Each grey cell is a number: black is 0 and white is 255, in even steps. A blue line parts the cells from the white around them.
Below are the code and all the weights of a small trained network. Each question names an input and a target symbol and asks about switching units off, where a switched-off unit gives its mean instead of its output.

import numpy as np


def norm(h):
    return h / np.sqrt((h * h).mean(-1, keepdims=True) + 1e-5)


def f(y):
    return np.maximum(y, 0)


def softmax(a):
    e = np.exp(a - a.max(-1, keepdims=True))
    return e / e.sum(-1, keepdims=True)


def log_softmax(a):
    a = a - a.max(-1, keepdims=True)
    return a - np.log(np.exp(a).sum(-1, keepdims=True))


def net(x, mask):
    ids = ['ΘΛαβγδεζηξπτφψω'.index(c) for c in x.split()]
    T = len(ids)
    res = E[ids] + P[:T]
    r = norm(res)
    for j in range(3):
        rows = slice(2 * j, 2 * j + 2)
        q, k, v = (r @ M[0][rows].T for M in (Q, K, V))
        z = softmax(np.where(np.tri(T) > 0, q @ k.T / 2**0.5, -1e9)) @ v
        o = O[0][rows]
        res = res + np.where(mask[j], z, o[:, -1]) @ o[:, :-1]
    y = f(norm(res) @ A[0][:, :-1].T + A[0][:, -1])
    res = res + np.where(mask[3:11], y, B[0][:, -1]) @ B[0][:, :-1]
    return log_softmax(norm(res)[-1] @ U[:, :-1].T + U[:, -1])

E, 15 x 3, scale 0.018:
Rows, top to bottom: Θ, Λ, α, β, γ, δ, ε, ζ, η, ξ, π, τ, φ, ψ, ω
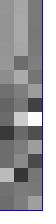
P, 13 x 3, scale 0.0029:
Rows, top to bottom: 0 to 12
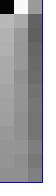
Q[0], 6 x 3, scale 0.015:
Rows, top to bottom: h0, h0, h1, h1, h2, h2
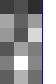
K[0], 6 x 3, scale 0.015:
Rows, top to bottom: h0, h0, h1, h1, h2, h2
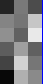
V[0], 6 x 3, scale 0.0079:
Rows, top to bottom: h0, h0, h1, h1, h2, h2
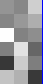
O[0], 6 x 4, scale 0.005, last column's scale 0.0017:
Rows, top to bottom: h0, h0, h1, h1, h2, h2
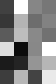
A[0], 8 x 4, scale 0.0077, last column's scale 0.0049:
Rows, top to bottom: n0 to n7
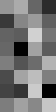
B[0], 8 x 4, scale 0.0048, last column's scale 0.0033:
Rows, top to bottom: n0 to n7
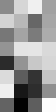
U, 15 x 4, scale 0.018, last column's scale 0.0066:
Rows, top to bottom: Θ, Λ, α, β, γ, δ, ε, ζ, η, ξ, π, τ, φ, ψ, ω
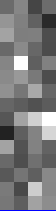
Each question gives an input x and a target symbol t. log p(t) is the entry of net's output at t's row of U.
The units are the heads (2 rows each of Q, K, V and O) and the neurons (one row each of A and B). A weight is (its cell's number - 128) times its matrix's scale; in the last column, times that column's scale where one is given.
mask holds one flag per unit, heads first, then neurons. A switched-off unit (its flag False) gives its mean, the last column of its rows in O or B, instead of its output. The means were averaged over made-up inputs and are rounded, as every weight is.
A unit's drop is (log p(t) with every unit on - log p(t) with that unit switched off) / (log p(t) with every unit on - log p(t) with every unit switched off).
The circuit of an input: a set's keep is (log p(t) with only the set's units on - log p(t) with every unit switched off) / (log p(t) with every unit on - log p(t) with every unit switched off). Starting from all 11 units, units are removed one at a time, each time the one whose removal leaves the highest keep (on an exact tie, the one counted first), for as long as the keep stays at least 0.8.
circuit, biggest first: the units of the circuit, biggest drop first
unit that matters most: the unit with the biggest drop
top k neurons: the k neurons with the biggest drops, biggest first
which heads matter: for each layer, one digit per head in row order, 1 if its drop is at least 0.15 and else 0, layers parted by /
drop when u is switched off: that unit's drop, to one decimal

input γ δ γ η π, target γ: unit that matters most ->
h0
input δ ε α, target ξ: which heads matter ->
111
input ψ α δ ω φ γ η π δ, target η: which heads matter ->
011
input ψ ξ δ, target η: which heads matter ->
001
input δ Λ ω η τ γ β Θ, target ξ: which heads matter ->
011
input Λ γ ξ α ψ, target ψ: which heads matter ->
100
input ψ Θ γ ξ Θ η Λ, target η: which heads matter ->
011
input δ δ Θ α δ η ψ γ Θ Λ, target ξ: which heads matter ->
011
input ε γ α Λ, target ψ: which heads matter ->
001
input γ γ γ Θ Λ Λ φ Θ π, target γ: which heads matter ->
010
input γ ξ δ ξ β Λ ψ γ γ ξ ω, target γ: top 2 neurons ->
(n1; n5)
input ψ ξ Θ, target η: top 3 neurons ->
(n3; n7; n4)
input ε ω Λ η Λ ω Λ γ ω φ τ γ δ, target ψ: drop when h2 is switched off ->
0.7
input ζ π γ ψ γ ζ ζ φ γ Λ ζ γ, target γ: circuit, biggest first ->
(h1)
